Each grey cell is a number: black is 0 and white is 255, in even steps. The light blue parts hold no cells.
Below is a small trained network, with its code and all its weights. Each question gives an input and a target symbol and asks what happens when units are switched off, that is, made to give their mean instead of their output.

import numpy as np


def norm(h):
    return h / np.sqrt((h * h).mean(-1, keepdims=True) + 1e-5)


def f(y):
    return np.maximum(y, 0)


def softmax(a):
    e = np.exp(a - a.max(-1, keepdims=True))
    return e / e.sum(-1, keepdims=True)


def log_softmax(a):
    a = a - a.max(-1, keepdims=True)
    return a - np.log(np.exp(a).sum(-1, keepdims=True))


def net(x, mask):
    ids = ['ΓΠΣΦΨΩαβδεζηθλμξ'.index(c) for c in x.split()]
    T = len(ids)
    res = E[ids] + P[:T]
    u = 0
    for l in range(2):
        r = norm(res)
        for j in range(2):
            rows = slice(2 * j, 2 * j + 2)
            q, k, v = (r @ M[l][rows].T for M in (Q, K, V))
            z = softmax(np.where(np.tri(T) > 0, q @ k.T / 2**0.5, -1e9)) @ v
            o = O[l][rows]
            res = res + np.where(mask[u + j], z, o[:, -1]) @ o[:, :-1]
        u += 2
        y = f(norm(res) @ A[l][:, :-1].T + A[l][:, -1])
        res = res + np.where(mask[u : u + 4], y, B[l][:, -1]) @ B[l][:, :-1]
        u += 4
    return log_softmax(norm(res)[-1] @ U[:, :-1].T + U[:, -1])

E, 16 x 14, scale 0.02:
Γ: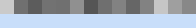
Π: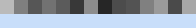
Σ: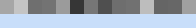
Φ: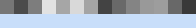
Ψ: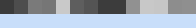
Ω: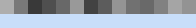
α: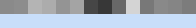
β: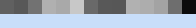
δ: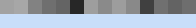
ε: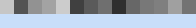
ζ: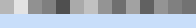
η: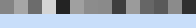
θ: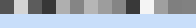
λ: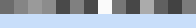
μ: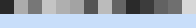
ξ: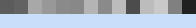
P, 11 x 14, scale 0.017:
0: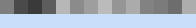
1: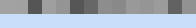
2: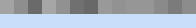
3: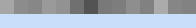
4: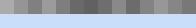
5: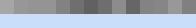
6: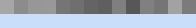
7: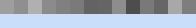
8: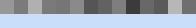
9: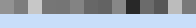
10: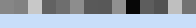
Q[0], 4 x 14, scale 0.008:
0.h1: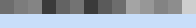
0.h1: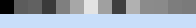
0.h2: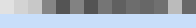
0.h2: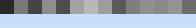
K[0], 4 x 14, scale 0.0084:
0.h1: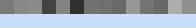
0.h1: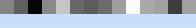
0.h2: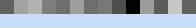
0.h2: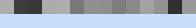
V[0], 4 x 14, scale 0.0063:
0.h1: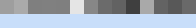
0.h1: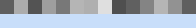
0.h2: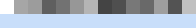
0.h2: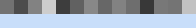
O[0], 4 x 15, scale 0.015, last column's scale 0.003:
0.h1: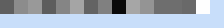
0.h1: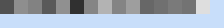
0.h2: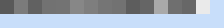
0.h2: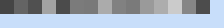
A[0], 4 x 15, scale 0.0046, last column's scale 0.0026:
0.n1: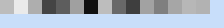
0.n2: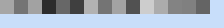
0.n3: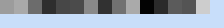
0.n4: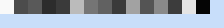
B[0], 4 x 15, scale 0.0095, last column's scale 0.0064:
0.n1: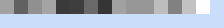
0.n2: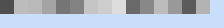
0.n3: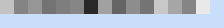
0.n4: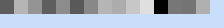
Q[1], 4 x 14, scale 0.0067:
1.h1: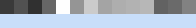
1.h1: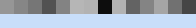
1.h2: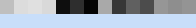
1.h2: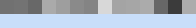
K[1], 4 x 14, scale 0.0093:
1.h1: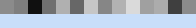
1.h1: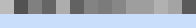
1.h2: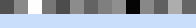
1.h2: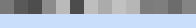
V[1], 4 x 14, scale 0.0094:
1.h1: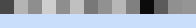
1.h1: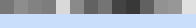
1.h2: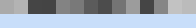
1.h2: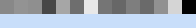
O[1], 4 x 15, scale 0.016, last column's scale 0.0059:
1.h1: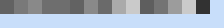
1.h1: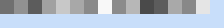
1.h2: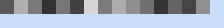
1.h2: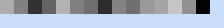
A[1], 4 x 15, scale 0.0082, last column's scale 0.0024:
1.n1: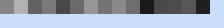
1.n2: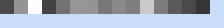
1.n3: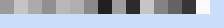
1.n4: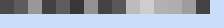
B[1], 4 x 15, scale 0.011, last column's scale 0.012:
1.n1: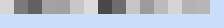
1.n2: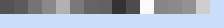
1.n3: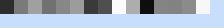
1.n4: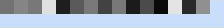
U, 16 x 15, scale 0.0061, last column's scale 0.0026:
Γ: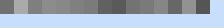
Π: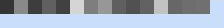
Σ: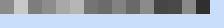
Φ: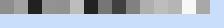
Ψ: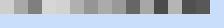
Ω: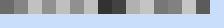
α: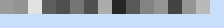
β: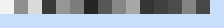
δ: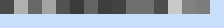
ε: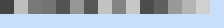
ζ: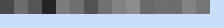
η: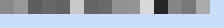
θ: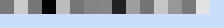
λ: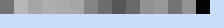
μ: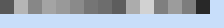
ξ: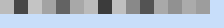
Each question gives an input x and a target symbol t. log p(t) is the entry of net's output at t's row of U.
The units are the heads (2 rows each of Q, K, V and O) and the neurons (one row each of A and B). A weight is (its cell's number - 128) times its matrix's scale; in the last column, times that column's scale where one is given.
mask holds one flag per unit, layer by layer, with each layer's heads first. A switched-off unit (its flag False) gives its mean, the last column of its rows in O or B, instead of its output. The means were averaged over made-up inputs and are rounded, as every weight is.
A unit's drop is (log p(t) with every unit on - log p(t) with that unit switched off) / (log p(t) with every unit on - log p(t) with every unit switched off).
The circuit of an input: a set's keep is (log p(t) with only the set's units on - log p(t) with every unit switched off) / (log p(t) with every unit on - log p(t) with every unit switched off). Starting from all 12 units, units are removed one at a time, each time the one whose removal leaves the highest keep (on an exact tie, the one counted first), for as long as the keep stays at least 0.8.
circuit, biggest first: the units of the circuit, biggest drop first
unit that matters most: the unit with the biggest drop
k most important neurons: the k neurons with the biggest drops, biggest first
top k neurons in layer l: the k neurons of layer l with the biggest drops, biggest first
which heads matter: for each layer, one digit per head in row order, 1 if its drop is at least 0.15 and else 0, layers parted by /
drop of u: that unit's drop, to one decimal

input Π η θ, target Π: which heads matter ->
01 / 00
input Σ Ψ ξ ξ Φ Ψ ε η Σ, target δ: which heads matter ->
00 / 00
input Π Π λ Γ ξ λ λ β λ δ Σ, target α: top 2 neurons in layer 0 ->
0.n1, 0.n3
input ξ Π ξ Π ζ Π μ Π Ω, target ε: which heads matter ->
00 / 10
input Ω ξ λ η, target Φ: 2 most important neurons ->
0.n2, 0.n1
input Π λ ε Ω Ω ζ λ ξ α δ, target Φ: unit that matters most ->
1.h2
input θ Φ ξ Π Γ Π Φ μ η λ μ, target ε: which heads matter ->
00 / 10
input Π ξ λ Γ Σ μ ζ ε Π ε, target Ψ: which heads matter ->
00 / 10
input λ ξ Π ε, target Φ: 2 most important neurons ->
0.n2, 0.n1
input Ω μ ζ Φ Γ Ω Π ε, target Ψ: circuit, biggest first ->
1.h1, 0.h1
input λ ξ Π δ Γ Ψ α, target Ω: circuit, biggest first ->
1.h2, 1.n2, 1.n1
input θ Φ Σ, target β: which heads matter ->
01 / 00
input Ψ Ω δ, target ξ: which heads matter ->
10 / 10
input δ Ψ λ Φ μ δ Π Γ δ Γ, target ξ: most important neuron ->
1.n1
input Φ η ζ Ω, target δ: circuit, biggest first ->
1.h1, 1.n4, 0.h1
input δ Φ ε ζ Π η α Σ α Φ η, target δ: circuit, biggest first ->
1.h1, 1.h2, 1.n4
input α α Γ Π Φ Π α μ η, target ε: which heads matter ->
00 / 10
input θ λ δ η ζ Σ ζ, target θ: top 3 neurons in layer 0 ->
0.n3, 0.n2, 0.n4
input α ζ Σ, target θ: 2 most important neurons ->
0.n3, 1.n1
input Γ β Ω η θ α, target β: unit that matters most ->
0.h2
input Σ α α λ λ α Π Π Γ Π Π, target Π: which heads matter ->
01 / 10
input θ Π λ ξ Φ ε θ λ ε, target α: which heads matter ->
00 / 01
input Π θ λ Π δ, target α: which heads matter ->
00 / 11
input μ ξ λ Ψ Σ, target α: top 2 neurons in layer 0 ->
0.n4, 0.n3
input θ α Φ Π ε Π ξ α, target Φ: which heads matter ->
00 / 01
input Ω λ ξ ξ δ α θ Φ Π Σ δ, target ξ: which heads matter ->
10 / 00
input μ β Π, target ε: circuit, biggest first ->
1.h1
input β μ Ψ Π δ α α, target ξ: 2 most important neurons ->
0.n4, 1.n1
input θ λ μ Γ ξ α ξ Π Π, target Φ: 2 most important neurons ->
0.n4, 0.n1
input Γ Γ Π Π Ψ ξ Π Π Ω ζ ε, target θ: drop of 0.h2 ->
0.2
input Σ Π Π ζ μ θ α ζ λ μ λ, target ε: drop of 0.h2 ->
0.1
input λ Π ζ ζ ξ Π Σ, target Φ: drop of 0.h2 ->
0.0
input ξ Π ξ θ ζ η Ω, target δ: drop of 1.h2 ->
0.1
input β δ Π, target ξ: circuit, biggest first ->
0.h1
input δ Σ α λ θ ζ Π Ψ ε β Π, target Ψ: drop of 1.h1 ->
0.8
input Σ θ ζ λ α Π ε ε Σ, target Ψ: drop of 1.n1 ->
0.2
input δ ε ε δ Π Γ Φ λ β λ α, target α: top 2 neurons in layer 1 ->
1.n3, 1.n1
